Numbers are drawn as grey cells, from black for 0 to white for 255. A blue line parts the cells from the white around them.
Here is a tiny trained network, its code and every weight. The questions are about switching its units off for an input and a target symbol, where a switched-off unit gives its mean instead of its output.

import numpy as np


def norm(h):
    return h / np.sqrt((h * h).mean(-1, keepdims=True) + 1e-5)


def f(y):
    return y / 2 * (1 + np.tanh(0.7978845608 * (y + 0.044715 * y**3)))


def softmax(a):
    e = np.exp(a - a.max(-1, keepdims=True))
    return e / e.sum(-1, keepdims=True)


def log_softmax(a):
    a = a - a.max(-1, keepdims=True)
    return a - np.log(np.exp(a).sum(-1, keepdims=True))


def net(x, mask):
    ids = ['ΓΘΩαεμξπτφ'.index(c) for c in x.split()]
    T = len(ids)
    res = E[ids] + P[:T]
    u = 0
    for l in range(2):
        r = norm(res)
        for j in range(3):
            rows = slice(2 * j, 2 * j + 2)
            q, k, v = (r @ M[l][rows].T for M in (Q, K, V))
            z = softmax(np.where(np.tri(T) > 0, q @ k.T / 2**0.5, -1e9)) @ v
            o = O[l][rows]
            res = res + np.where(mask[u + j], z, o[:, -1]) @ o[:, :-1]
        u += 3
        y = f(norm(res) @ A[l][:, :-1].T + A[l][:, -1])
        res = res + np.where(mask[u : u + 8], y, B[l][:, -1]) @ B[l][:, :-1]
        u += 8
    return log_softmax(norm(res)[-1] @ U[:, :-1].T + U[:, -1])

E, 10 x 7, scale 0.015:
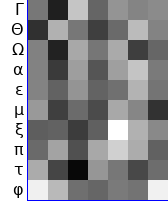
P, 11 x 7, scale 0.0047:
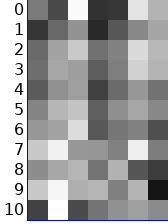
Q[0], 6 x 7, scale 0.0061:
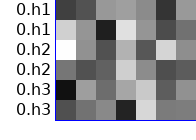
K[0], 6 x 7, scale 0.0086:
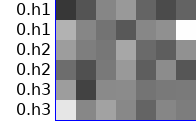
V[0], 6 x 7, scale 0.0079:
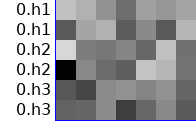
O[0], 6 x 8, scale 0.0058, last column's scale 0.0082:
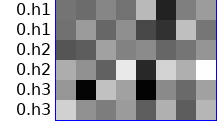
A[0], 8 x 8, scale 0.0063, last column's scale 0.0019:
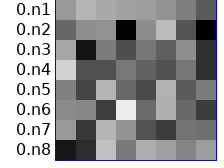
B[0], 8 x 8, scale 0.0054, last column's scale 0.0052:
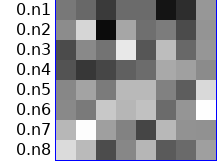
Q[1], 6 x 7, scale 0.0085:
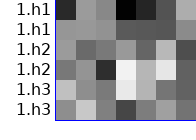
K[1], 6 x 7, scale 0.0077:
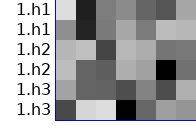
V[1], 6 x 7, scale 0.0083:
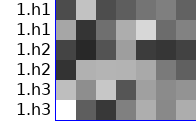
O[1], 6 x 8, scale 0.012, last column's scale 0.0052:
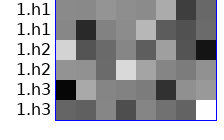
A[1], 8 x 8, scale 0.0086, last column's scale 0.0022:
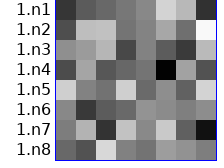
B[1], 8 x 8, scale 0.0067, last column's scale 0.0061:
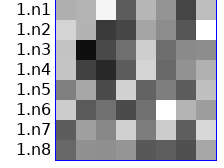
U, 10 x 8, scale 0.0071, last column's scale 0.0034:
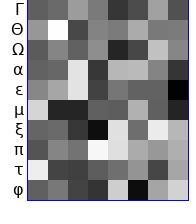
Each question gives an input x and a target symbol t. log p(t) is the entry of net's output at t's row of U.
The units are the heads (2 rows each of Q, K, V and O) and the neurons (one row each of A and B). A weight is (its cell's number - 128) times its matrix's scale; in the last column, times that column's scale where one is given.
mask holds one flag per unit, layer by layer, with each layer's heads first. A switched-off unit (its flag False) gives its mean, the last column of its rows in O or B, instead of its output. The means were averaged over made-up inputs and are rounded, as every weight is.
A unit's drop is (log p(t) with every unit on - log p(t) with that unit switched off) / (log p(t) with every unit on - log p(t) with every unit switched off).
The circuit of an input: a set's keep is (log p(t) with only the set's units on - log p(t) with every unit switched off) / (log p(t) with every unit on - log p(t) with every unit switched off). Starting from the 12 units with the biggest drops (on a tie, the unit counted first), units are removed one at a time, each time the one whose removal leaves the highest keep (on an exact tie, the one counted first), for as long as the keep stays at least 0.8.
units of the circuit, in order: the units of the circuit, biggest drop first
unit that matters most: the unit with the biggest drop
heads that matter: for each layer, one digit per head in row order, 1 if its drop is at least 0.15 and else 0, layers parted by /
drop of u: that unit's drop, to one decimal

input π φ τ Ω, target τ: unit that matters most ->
0.h1
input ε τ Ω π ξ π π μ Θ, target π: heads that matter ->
000 / 111
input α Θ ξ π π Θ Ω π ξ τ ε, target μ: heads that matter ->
010 / 010
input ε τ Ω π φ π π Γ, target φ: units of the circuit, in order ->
1.h3, 0.n8, 0.h3, 0.h2
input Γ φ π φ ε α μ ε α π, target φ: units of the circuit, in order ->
1.h3, 0.h2
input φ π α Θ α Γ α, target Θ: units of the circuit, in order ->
1.h1, 1.n2
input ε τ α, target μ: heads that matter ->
000 / 010
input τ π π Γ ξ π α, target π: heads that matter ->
000 / 010
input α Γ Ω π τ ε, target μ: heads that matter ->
000 / 110
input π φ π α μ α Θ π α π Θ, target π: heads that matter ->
100 / 111
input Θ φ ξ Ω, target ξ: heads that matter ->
001 / 011
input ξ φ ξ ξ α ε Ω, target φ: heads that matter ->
000 / 011
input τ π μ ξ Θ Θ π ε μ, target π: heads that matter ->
010 / 010
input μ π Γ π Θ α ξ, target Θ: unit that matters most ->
1.h1
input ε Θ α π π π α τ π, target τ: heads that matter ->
010 / 011
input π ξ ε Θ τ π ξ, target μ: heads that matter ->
010 / 011
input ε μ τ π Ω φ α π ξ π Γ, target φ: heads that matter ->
001 / 001
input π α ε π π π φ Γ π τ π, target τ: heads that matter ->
000 / 010
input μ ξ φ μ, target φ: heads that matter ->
000 / 001
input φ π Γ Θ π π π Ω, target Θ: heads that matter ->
000 / 100
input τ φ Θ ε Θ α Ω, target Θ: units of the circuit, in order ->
1.h1
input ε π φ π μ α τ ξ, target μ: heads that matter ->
100 / 010
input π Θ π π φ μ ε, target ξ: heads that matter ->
010 / 001
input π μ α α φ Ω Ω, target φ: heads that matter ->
000 / 000
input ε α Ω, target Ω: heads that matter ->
001 / 100
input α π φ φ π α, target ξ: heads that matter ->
001 / 000
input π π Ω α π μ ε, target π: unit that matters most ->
1.h2
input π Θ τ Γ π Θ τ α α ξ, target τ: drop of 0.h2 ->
0.2
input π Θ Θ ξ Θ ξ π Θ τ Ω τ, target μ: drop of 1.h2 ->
0.2
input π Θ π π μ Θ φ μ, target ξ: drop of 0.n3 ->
0.0
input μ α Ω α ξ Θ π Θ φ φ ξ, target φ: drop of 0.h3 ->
0.1
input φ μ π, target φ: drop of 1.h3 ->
0.1
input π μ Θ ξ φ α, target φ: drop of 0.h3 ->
0.2
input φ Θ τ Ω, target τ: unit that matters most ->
1.h2
